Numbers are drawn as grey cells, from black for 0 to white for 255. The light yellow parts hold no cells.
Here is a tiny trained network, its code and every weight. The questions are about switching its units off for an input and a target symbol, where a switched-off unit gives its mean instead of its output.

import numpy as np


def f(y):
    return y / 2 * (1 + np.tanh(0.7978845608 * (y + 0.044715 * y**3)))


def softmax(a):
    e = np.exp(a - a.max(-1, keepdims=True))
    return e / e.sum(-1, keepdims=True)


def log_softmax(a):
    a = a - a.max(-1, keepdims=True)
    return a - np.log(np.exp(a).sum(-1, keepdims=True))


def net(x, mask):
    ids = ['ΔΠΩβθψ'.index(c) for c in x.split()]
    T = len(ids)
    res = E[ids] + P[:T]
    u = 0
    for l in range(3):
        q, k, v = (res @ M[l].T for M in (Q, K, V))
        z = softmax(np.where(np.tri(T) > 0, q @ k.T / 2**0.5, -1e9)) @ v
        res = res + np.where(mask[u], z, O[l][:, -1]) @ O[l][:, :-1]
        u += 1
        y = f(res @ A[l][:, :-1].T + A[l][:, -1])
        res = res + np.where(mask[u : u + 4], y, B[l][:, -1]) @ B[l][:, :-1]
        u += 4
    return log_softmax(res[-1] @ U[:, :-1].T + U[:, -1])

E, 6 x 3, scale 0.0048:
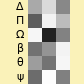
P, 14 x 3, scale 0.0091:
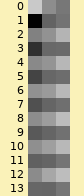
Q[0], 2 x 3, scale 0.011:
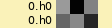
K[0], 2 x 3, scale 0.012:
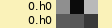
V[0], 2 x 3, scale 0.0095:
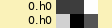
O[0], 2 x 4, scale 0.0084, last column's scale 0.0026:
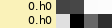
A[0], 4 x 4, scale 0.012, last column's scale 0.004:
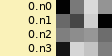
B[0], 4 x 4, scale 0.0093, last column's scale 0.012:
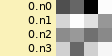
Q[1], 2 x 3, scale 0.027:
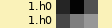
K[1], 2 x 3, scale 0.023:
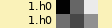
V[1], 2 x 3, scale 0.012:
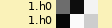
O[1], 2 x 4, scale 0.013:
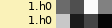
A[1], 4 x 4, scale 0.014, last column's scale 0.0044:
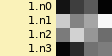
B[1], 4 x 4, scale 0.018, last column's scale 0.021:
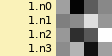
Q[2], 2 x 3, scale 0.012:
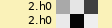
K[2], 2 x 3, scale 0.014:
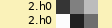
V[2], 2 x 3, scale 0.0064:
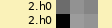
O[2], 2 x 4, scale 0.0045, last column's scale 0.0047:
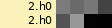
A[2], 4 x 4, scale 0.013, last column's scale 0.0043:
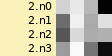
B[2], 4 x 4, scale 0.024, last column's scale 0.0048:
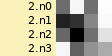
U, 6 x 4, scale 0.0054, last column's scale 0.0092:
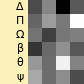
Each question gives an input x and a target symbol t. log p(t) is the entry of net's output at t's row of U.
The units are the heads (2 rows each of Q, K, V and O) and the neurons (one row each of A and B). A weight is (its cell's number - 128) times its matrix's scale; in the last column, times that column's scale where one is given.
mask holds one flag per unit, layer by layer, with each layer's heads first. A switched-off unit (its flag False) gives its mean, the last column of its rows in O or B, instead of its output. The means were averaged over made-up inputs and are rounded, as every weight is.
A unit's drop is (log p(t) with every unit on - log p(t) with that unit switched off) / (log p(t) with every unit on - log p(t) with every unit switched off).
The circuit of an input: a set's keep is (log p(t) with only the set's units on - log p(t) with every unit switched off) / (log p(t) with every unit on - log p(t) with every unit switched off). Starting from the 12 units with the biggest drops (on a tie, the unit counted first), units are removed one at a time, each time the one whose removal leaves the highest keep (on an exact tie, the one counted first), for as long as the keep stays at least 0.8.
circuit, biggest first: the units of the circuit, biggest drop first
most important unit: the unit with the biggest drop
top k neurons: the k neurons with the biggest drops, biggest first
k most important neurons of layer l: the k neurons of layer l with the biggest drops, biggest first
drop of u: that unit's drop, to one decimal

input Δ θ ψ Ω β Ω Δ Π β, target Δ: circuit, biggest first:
(1.h0, 0.h0)
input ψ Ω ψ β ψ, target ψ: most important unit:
0.h0
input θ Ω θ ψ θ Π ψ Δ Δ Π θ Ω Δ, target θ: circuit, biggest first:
(0.n0, 1.h0, 1.n1)
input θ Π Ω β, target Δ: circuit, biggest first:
(0.n0, 1.n3)
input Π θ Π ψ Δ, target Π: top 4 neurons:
(1.n2, 0.n0, 2.n0, 0.n3)
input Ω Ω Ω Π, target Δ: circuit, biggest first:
(1.n3, 0.n0)
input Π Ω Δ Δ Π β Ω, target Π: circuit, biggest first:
(1.n2, 1.h0, 2.n0, 1.n1)
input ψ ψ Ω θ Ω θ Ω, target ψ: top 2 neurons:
(0.n3, 2.n3)
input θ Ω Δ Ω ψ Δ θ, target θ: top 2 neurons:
(0.n0, 0.n1)
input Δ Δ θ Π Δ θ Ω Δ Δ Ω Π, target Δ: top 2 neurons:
(0.n3, 1.n2)
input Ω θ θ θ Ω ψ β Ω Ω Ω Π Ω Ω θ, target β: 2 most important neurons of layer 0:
(0.n1, 0.n3)
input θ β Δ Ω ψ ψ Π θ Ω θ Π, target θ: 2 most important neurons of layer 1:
(1.n3, 1.n1)
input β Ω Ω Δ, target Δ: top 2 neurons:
(0.n1, 1.n3)
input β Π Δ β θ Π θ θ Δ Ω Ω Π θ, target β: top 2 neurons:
(1.n2, 0.n0)
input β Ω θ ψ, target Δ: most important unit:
0.n0
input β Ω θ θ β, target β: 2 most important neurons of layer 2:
(2.n1, 2.n2)
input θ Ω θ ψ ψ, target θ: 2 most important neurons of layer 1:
(1.n3, 1.n1)
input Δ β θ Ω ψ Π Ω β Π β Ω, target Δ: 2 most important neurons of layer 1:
(1.n2, 1.n1)
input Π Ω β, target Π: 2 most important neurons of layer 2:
(2.n0, 2.n2)
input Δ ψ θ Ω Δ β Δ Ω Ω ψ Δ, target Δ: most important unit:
1.h0
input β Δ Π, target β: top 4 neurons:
(0.n3, 1.n2, 0.n0, 2.n1)
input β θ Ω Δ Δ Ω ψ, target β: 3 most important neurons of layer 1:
(1.n2, 1.n1, 1.n0)
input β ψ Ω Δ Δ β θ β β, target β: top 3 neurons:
(1.n2, 0.n0, 1.n1)
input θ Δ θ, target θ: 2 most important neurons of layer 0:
(0.n1, 0.n0)
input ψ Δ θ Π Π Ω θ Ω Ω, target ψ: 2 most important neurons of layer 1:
(1.n2, 1.n0)
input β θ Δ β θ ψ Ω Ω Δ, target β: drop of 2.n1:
0.5
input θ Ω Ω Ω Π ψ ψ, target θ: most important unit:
0.h0
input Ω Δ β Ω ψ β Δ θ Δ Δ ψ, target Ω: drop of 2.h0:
0.0
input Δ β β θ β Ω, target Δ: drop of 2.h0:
0.1
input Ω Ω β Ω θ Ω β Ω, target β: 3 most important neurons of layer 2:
(2.n1, 2.n0, 2.n2)
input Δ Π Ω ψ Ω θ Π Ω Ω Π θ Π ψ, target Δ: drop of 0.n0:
-0.1
